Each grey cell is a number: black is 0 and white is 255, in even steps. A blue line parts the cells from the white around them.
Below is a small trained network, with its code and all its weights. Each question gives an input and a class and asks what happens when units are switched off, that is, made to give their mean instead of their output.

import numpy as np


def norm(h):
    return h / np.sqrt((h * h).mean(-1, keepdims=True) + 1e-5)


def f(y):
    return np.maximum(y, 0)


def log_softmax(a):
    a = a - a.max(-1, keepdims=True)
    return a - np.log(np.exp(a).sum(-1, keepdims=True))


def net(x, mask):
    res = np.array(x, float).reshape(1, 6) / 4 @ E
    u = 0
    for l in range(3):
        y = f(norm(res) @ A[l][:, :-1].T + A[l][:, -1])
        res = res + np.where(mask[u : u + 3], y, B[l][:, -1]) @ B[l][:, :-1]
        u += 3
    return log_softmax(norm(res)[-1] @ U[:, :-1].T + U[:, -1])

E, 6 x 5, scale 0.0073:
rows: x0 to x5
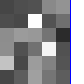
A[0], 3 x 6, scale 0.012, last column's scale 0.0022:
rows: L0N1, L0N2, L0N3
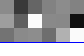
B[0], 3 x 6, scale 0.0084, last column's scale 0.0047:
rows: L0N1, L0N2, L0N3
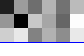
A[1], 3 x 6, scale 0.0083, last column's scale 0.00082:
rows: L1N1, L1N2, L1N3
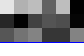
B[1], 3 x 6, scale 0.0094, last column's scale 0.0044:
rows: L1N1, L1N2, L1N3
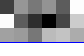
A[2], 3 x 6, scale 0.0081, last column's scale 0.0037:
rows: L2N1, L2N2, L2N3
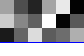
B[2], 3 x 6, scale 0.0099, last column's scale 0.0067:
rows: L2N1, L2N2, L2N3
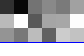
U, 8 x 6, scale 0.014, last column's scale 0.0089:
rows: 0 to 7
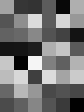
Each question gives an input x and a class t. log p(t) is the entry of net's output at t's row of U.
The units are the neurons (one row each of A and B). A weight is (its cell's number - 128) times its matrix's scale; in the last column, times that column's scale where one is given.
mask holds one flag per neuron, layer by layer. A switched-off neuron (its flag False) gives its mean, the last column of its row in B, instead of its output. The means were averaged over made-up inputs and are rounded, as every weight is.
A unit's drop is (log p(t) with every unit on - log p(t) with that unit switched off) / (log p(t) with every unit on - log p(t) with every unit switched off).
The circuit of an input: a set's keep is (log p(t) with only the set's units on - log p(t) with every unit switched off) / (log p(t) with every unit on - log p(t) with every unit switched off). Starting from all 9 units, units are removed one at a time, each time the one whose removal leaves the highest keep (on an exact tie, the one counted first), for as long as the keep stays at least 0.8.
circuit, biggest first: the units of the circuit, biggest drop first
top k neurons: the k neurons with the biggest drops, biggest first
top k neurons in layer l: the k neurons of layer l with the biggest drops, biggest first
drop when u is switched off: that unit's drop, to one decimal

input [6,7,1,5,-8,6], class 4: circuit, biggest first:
L1N2, L2N3
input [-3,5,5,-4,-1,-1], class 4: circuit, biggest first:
L0N2
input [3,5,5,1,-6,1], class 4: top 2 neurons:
L2N2, L1N2
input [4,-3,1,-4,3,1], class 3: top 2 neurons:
L0N2, L2N2
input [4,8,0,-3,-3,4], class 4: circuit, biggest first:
L0N2, L1N2
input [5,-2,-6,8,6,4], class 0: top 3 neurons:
L1N2, L0N3, L2N1
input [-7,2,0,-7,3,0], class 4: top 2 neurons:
L0N2, L2N2
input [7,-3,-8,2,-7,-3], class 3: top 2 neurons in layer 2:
L2N1, L2N2
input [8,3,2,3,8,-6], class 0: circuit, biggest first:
L1N2, L0N1
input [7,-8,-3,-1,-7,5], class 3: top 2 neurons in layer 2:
L2N1, L2N2
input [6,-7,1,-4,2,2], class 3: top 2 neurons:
L0N2, L2N1
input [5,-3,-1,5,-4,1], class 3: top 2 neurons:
L2N1, L0N3
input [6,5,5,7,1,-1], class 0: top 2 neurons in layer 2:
L2N2, L2N3
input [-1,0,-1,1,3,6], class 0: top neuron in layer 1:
L1N2
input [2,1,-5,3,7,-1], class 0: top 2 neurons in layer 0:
L0N3, L0N1
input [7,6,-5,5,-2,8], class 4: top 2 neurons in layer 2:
L2N3, L2N2
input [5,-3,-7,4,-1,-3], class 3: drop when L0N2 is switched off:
0.0
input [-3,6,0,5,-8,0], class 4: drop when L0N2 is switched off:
0.4
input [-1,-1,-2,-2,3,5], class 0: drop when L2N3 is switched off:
0.2
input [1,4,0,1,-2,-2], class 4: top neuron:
L0N2
